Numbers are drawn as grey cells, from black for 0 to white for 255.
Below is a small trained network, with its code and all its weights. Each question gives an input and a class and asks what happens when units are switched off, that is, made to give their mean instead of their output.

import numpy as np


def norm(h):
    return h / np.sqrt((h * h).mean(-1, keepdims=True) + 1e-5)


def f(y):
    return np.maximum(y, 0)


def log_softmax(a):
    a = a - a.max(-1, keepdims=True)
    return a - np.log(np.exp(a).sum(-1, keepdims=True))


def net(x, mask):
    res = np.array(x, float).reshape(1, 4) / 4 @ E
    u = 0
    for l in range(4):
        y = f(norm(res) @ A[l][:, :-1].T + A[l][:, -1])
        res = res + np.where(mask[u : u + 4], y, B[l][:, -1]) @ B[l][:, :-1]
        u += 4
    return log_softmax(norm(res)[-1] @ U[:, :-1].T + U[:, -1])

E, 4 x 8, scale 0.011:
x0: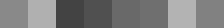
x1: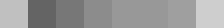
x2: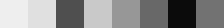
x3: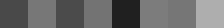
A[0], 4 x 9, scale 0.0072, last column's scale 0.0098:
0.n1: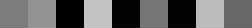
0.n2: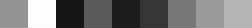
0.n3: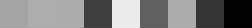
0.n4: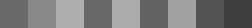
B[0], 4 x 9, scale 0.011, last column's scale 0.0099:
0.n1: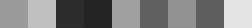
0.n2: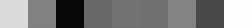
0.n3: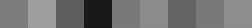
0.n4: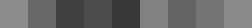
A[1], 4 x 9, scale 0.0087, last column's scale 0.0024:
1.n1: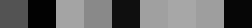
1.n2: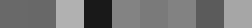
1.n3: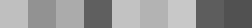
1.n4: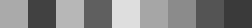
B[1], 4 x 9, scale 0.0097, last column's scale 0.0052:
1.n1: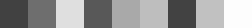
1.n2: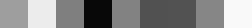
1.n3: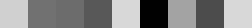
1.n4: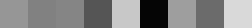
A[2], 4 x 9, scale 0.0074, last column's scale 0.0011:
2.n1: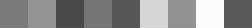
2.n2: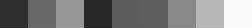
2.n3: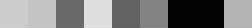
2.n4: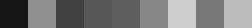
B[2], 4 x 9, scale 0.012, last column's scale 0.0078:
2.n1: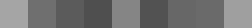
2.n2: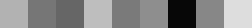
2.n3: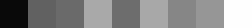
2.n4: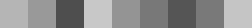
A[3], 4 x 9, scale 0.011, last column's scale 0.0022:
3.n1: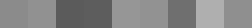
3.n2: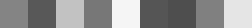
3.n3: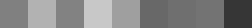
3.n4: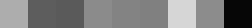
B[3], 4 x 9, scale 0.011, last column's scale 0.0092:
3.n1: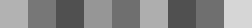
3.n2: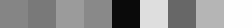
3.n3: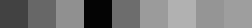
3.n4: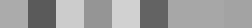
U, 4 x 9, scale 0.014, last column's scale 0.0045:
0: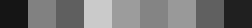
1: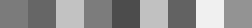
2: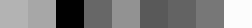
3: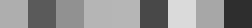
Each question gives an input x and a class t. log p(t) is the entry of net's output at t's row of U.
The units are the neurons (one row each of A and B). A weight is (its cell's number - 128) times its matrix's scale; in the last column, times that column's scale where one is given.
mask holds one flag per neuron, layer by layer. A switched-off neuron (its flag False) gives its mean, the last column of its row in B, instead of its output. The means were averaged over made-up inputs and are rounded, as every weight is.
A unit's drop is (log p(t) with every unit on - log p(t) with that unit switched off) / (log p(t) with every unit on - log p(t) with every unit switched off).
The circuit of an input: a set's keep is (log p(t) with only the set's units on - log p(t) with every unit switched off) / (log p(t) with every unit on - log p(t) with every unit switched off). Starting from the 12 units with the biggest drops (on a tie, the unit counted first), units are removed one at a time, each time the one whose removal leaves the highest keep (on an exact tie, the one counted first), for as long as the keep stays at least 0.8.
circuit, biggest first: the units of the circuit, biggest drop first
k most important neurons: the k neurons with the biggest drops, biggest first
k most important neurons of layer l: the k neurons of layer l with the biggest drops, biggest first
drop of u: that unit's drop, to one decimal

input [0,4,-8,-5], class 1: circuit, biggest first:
(0.n2)
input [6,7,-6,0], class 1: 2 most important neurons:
(0.n1; 0.n2)
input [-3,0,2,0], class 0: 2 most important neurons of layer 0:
(0.n2; 0.n3)
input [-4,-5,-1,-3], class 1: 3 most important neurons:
(0.n2; 0.n1; 3.n2)
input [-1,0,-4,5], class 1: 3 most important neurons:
(1.n1; 0.n1; 0.n2)
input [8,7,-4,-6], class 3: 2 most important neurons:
(0.n1; 3.n4)
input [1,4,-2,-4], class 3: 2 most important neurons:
(1.n3; 0.n1)
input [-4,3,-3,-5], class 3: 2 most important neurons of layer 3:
(3.n1; 3.n3)
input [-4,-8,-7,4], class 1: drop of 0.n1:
0.1
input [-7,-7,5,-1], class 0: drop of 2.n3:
0.3
